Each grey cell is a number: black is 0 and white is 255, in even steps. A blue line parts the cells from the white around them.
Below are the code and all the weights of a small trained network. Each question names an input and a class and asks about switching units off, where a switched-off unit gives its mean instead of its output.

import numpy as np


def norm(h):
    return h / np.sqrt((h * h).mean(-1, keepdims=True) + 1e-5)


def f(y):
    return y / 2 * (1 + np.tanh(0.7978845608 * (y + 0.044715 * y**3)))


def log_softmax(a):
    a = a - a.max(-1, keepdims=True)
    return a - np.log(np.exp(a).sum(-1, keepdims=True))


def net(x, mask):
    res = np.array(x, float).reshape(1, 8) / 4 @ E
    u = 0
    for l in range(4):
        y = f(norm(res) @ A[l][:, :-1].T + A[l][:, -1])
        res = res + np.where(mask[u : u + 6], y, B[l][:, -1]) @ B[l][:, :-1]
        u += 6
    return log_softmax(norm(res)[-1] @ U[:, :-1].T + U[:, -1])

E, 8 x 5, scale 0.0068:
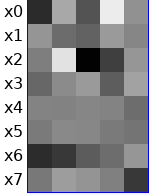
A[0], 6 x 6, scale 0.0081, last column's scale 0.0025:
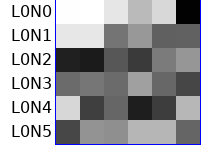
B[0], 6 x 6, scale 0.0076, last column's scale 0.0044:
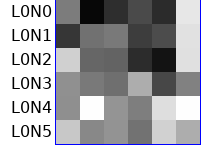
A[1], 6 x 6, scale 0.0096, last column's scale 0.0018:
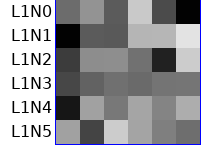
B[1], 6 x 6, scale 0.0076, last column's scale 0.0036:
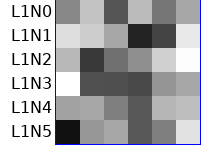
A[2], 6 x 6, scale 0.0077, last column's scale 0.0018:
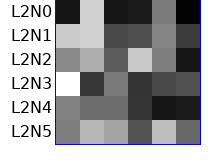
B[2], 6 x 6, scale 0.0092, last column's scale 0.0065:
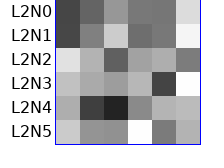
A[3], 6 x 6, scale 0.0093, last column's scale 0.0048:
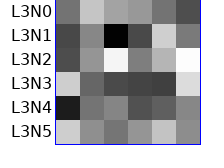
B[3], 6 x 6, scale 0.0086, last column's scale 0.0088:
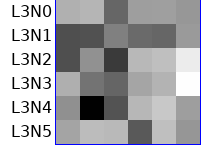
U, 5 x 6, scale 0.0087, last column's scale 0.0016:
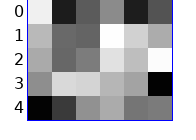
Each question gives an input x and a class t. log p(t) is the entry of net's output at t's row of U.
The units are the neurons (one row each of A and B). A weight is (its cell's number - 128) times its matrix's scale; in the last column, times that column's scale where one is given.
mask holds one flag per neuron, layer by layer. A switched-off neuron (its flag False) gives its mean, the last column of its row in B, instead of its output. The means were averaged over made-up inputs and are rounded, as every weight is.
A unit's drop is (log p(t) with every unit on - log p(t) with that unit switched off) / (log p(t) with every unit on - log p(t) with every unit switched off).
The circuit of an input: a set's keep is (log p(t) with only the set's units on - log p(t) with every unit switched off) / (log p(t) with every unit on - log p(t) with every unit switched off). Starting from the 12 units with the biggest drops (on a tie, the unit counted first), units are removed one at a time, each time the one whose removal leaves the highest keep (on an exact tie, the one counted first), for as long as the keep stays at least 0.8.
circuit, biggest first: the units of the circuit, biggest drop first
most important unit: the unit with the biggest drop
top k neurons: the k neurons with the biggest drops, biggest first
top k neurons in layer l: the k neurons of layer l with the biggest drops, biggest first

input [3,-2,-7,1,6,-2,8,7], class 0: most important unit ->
L0N4
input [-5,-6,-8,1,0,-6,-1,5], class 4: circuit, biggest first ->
[L1N5, L3N3, L1N1]
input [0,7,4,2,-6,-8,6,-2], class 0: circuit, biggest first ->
[L3N2, L0N2]
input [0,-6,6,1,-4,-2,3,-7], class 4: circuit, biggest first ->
[L3N1, L2N0]
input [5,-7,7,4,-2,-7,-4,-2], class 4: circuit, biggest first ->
[L2N0, L3N1]
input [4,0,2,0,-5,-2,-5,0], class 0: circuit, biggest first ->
[L0N0, L3N2]
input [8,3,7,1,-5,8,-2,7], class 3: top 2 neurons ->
[L0N0, L0N2]
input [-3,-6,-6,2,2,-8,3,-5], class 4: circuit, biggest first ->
[L1N5, L3N3]
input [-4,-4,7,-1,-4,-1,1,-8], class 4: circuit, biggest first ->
[L1N1, L2N0, L3N1]
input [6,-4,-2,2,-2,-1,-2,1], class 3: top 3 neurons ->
[L0N2, L1N1, L3N3]
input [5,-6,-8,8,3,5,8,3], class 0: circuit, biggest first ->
[L1N3, L1N1]
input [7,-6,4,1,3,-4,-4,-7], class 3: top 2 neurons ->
[L0N2, L1N1]
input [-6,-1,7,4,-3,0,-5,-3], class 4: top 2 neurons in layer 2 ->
[L2N0, L2N3]
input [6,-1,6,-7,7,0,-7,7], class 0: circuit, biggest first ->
[L0N4, L3N2]
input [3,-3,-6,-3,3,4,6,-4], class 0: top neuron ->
[L0N4]
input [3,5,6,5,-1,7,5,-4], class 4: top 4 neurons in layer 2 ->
[L2N0, L2N1, L2N5, L2N2]
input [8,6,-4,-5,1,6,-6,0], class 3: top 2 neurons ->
[L0N2, L2N4]
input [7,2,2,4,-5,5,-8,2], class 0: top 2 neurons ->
[L0N0, L0N1]
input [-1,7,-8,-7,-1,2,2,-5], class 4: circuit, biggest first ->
[L1N5, L3N3]
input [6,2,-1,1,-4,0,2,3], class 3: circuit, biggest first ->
[L1N1]
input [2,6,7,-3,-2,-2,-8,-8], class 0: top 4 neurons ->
[L0N0, L0N4, L3N2, L1N5]
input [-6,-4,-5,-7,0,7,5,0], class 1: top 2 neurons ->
[L0N4, L0N0]
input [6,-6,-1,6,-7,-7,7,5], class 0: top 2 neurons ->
[L0N2, L0N4]
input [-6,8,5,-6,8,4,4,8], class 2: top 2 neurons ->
[L0N4, L1N1]
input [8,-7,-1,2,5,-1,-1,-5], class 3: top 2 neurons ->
[L1N1, L3N3]
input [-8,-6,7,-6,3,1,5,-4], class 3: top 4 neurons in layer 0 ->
[L0N4, L0N0, L0N1, L0N2]
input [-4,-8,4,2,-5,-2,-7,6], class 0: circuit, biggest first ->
[L0N0]
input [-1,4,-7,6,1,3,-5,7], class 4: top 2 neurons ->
[L0N2, L1N5]
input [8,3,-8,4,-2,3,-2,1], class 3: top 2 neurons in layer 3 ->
[L3N3, L3N4]
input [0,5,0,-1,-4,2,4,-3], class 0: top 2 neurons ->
[L3N2, L0N2]
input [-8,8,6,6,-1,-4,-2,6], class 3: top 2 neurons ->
[L0N4, L2N5]
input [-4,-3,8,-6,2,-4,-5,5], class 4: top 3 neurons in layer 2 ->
[L2N0, L2N1, L2N3]
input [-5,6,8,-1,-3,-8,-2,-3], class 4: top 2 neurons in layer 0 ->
[L0N1, L0N5]
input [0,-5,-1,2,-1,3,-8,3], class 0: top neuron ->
[L0N0]
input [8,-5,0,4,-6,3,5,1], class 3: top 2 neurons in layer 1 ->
[L1N1, L1N4]
